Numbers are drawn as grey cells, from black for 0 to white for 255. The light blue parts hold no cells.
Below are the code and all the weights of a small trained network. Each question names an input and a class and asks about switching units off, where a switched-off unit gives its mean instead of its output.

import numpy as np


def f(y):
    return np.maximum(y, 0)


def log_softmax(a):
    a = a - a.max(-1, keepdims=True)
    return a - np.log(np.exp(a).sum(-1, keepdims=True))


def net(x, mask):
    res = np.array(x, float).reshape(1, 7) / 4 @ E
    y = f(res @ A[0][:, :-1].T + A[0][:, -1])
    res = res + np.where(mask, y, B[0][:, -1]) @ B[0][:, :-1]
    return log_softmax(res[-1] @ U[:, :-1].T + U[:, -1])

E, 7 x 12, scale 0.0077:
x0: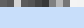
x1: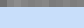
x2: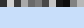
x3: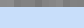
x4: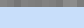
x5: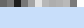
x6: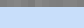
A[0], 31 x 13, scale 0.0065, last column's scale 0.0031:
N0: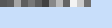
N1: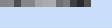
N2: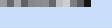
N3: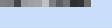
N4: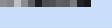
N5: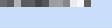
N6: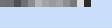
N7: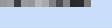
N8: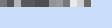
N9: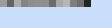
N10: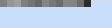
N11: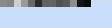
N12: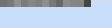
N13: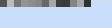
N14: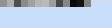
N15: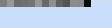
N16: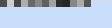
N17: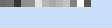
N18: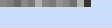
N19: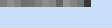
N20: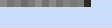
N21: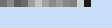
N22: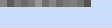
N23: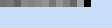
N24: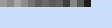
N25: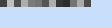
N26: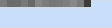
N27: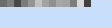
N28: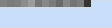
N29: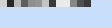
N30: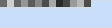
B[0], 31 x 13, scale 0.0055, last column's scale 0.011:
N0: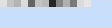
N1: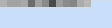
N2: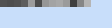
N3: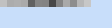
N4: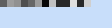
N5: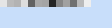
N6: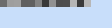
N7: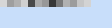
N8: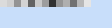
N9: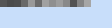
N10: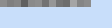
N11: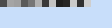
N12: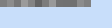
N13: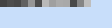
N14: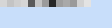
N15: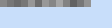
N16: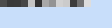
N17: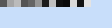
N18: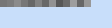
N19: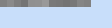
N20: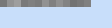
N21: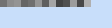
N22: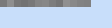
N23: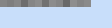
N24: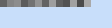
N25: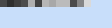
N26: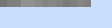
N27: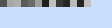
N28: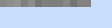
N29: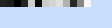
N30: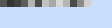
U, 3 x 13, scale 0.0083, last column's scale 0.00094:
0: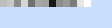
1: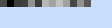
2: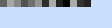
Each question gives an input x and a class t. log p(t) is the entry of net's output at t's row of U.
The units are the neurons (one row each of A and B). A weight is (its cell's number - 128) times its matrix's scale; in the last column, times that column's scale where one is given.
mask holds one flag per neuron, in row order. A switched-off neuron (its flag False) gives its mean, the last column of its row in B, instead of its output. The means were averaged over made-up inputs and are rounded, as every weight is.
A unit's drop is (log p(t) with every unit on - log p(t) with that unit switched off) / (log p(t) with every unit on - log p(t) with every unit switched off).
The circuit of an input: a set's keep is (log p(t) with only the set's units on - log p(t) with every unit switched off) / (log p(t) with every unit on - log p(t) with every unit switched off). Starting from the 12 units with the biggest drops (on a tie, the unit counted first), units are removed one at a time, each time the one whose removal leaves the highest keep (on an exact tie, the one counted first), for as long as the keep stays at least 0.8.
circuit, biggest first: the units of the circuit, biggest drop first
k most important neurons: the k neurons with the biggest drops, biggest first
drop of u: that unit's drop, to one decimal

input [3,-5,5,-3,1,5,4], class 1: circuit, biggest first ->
[N16]
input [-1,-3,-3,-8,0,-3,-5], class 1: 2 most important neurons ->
[N17, N27]
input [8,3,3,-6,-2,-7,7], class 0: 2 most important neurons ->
[N0, N8]
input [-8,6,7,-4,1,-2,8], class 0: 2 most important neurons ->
[N14, N7]
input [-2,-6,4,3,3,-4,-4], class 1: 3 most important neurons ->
[N17, N16, N25]
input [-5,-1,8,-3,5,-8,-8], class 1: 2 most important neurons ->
[N16, N25]
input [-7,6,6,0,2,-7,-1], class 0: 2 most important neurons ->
[N14, N7]
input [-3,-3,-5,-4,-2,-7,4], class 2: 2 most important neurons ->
[N4, N11]
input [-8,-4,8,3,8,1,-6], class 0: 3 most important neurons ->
[N14, N7, N29]
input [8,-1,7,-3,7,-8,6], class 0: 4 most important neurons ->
[N0, N8, N5, N17]
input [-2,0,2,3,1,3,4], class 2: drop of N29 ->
0.5
